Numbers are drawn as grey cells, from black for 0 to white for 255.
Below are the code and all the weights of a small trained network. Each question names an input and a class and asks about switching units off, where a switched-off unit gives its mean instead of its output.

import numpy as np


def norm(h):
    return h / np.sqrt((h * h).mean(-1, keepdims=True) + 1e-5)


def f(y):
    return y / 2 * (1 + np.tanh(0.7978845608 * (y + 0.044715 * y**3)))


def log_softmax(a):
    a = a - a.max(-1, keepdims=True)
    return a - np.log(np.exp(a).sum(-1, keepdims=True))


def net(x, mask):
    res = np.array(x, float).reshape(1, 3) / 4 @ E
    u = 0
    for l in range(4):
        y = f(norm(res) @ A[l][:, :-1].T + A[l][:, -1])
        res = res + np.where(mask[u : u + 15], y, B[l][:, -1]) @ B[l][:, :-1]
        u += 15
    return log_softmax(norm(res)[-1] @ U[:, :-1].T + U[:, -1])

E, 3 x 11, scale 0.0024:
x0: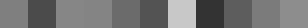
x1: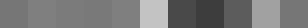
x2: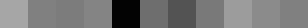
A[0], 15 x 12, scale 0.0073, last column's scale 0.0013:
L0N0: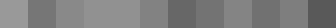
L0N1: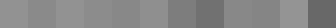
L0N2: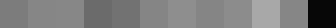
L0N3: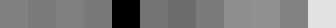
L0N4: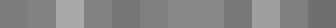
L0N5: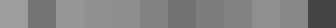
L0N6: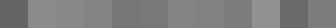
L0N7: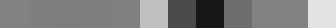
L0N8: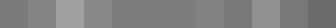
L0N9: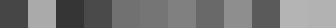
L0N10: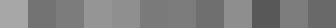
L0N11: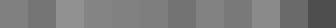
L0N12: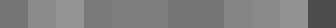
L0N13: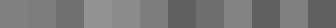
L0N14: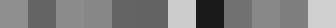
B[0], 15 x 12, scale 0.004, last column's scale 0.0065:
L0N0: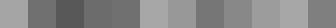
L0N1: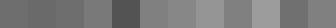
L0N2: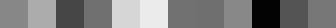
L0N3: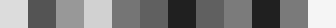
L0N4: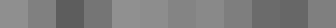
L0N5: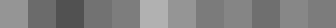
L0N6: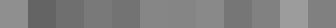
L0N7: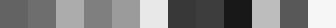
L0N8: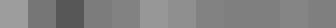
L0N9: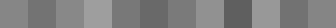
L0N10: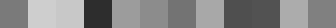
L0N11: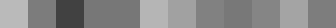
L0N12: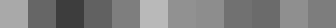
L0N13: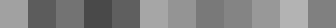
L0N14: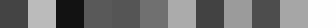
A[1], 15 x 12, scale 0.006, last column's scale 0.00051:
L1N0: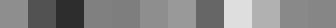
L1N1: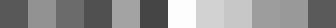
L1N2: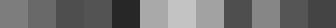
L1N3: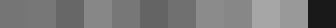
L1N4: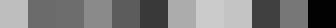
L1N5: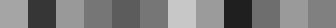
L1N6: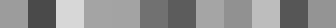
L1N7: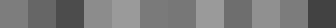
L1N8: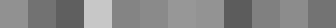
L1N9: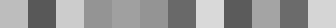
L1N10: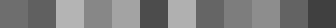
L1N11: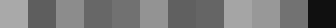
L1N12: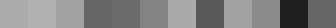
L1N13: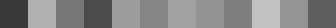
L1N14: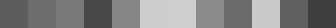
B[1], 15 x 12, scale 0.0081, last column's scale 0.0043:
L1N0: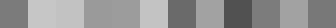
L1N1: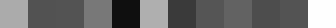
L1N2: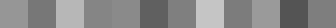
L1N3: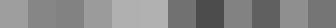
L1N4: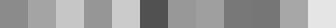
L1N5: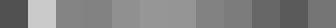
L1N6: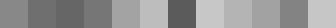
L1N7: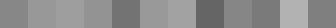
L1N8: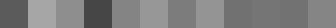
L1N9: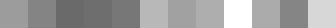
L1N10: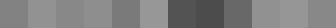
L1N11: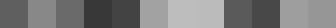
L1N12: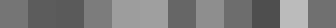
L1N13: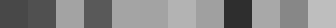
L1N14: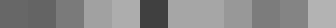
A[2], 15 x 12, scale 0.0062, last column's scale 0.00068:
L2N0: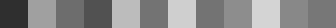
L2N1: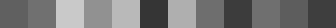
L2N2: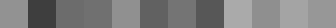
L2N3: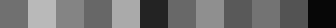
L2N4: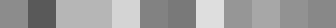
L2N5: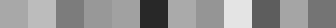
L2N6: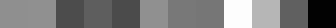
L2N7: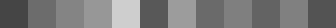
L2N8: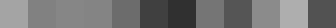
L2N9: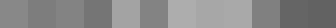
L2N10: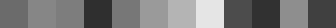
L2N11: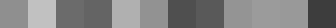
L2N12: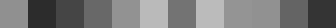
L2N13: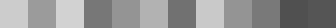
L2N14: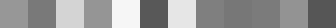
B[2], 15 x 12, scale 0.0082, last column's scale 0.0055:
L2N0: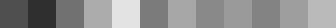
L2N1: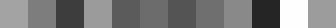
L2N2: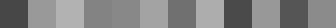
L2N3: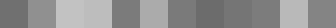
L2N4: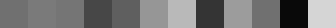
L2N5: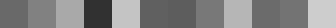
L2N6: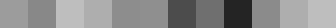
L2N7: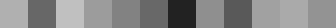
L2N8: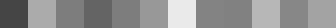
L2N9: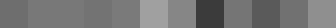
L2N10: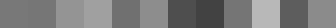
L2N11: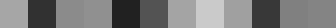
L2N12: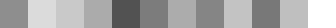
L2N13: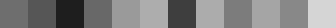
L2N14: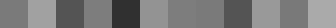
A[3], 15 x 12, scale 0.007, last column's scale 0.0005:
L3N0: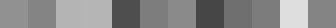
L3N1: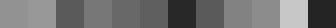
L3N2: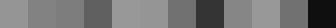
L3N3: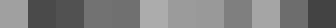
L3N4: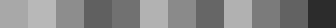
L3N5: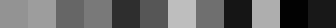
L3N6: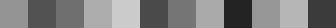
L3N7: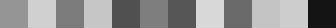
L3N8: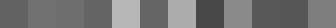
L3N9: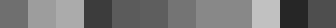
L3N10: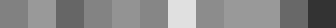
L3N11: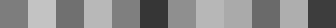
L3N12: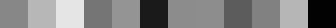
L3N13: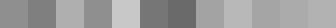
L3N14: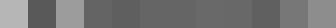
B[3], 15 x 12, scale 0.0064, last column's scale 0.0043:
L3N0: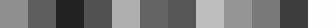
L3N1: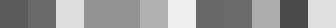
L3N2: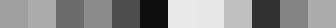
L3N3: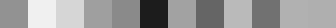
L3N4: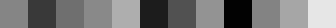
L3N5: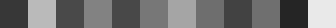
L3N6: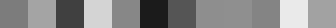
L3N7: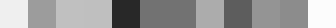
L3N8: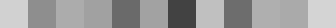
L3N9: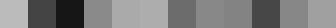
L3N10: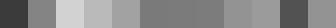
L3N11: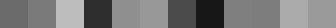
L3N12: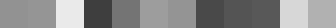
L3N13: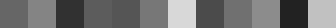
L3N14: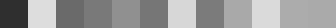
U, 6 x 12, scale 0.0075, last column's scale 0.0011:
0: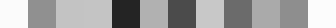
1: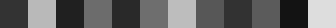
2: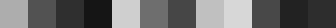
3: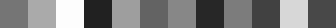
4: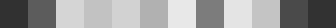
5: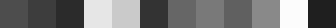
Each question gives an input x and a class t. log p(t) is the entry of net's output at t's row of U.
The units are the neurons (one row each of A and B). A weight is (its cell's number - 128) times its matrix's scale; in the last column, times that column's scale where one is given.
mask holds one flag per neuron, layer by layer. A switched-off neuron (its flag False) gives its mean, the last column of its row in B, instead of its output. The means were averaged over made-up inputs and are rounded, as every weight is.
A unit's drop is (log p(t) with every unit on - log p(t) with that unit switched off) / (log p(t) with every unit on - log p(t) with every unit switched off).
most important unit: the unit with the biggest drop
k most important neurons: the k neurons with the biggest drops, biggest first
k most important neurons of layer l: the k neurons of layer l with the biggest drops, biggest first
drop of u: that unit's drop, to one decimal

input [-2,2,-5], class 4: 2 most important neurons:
[L0N14 L0N3]
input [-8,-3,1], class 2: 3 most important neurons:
[L0N14 L1N4 L0N7]
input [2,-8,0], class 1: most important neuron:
[L0N3]
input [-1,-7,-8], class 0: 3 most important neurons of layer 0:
[L0N14 L0N7 L0N3]
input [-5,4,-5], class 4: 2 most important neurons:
[L0N3 L0N14]
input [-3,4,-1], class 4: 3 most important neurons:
[L0N3 L0N14 L1N1]
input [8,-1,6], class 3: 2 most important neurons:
[L0N7 L1N1]
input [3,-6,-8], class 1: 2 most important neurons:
[L0N7 L0N3]
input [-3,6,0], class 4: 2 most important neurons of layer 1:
[L1N1 L1N14]
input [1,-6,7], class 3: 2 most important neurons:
[L0N7 L1N9]
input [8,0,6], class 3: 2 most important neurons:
[L1N1 L0N7]
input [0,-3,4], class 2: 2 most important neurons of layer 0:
[L0N14 L0N3]
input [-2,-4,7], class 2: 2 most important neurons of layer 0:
[L0N14 L0N7]
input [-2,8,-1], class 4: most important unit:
L0N3
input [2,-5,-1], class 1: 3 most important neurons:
[L0N7 L0N3 L1N1]
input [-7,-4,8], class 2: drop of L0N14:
1.1
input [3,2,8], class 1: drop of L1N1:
0.0
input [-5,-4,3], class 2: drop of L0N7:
1.2
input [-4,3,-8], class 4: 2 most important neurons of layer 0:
[L0N14 L0N3]
